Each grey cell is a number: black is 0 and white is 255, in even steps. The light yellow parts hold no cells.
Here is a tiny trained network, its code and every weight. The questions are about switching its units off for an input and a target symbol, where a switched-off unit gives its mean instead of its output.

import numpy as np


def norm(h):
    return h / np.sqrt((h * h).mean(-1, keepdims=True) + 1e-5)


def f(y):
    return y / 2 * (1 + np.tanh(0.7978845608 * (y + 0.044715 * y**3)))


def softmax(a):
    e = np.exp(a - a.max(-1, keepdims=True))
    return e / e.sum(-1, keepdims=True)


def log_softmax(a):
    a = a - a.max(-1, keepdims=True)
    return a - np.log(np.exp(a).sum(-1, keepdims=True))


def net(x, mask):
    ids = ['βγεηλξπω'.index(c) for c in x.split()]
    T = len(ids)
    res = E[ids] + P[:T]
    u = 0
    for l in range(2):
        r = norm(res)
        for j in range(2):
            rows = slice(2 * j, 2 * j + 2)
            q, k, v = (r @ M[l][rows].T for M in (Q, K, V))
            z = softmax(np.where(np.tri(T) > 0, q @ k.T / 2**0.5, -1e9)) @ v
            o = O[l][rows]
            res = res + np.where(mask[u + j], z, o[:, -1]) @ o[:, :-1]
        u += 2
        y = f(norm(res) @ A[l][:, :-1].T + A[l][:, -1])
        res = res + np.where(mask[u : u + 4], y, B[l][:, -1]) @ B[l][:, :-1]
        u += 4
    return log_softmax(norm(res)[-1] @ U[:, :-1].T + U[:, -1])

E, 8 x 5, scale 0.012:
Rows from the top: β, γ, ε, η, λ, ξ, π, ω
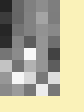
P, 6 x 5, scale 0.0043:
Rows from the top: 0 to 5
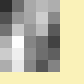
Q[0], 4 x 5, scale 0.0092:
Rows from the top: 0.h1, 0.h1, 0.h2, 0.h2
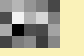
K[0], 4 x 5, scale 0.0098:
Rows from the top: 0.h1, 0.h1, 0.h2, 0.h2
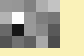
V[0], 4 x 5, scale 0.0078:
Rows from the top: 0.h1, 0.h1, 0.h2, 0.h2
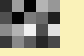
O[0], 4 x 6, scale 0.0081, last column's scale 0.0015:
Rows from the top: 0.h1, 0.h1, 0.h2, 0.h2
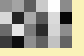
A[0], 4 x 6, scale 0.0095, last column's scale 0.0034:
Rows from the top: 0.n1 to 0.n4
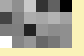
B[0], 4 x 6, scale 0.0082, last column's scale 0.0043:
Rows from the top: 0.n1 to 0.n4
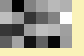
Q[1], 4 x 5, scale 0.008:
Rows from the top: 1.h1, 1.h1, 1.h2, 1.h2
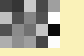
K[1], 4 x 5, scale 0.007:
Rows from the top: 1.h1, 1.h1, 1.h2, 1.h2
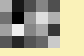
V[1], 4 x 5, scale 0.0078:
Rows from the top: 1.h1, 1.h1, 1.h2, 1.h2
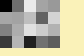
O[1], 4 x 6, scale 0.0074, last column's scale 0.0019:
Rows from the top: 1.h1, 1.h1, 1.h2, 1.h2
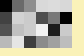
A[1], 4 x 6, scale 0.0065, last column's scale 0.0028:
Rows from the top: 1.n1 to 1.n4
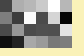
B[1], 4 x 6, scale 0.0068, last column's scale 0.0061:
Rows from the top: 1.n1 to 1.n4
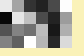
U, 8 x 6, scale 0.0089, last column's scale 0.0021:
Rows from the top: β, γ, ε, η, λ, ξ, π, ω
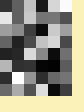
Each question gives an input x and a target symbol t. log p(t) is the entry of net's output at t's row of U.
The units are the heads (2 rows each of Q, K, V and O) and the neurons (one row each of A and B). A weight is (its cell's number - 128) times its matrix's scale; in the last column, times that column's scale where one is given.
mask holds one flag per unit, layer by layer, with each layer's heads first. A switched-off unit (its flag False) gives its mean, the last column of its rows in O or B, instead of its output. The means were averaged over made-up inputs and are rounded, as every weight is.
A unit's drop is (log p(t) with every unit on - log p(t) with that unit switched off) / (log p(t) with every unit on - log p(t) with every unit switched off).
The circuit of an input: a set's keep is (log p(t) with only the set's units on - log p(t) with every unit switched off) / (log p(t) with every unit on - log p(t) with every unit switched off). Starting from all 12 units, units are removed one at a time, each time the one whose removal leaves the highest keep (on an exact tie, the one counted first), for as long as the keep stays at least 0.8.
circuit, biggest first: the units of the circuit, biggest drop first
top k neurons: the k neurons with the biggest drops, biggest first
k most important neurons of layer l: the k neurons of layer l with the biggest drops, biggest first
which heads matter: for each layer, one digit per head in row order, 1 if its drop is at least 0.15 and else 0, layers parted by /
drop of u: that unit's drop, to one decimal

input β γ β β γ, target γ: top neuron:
0.n2
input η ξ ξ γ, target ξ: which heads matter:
11 / 11
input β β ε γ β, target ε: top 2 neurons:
0.n2; 1.n1
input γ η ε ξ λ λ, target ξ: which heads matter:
10 / 11
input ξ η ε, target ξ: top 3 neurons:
0.n4; 0.n1; 0.n3
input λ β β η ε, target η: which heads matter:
11 / 00
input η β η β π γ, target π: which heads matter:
11 / 00
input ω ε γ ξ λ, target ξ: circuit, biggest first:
0.n4; 0.h1; 1.h2
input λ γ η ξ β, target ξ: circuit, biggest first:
0.n4; 1.h2; 0.h1
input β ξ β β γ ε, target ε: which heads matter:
00 / 01
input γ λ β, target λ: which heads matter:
10 / 00
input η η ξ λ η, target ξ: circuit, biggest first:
0.h1; 1.h2
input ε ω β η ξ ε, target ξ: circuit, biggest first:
0.n4; 1.h1; 0.h1
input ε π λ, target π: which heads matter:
01 / 00
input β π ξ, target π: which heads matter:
01 / 00
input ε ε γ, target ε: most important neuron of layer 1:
1.n1
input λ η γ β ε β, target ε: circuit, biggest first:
0.h1; 1.h2
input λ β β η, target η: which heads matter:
10 / 00
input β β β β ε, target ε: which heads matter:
00 / 00
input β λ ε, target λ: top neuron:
1.n4
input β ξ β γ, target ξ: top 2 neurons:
0.n4; 0.n3
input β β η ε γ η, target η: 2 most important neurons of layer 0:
0.n3; 0.n2
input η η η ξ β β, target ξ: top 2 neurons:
0.n4; 0.n1
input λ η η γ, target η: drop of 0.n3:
0.0
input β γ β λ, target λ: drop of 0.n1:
0.1
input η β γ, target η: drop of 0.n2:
0.2
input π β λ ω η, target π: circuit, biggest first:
1.h1
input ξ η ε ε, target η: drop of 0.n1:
-0.1
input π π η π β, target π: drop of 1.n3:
-0.1
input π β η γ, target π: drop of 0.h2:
0.5
